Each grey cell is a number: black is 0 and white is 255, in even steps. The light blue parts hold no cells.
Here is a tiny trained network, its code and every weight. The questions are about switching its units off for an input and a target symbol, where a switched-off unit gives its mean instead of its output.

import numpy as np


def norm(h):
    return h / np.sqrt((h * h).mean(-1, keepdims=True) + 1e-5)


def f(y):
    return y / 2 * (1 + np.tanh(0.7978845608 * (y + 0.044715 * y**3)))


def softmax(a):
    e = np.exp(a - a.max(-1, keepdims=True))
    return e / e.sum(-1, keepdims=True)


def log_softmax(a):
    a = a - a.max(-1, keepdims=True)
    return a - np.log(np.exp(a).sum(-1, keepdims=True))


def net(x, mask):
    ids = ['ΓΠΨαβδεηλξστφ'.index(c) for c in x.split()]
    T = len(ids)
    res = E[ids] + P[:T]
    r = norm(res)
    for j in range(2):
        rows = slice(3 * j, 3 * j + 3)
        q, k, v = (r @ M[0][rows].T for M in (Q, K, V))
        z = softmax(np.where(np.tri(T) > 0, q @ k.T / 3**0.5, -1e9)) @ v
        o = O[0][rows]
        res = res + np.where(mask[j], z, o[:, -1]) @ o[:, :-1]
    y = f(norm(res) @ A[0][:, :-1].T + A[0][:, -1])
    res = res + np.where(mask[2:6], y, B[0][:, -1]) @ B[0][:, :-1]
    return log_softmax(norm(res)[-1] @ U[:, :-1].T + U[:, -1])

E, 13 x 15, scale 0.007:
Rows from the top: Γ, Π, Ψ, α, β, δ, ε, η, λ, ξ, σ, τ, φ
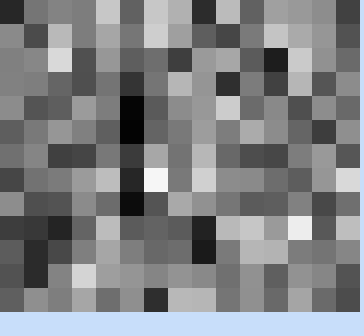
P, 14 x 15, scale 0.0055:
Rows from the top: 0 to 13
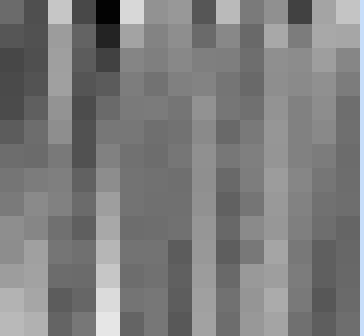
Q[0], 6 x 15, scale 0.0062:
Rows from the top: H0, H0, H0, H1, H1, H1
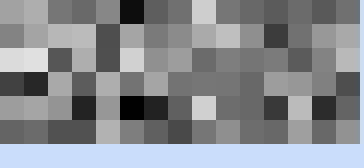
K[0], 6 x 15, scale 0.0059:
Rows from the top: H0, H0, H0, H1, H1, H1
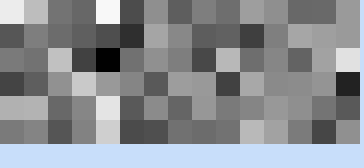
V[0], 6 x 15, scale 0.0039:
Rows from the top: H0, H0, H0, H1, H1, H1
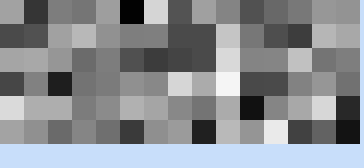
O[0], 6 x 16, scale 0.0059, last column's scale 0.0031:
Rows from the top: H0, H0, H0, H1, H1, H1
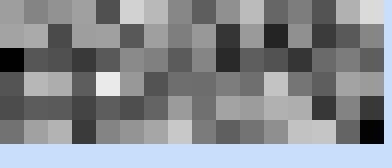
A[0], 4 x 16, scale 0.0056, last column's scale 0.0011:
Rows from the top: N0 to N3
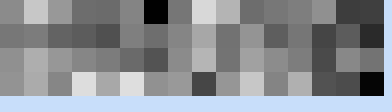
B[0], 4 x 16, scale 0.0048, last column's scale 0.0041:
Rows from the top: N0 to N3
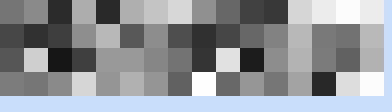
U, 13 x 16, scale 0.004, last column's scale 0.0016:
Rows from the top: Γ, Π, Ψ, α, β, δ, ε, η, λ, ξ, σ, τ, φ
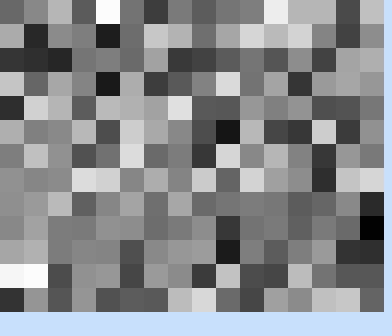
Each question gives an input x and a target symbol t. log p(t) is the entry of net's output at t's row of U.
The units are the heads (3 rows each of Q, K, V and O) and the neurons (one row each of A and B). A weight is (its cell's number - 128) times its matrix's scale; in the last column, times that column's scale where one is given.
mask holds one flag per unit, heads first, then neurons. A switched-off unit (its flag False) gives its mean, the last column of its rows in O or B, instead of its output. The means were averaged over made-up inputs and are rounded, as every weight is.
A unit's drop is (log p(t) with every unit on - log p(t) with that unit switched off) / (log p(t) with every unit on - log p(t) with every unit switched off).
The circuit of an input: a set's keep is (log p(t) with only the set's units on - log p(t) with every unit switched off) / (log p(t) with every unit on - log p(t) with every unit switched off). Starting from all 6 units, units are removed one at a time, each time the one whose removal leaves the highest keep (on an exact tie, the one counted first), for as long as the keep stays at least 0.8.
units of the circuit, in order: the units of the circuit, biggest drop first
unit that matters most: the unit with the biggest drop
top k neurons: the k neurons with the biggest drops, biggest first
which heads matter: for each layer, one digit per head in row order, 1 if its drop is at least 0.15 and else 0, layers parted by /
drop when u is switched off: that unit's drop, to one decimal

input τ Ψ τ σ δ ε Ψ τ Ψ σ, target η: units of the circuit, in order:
N3, H0
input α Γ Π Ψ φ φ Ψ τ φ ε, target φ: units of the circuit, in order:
H0, N0
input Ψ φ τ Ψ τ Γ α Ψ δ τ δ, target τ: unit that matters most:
N2
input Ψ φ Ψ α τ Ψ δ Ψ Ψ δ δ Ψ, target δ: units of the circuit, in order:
H1, H0
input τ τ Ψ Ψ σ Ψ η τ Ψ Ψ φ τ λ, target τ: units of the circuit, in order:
N3, N2
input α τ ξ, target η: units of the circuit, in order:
H0, N3, H1
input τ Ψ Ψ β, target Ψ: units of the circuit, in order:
H0, N1
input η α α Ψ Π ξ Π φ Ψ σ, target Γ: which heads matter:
10
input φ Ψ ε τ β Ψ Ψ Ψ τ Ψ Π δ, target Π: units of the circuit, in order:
H1, H0
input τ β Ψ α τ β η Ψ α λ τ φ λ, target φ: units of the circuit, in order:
H0, H1
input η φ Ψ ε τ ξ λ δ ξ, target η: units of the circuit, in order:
N3, H1, H0
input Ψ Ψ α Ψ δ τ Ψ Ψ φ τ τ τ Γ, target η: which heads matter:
00
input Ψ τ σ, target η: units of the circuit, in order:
H0, N3
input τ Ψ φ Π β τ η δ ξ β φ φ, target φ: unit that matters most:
N0
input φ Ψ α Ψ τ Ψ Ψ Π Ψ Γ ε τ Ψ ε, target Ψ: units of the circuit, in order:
H0, N1, H1
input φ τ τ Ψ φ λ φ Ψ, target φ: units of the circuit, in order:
N0, H0
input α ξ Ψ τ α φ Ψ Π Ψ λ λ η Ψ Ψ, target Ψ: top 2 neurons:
N1, N3
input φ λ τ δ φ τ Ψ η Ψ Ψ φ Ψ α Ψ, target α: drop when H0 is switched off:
0.9
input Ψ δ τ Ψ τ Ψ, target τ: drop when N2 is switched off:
0.2
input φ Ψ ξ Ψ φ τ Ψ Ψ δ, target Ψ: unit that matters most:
H0
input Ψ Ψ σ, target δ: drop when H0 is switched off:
0.1
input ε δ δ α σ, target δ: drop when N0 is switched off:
0.0
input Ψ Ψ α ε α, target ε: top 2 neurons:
N0, N3
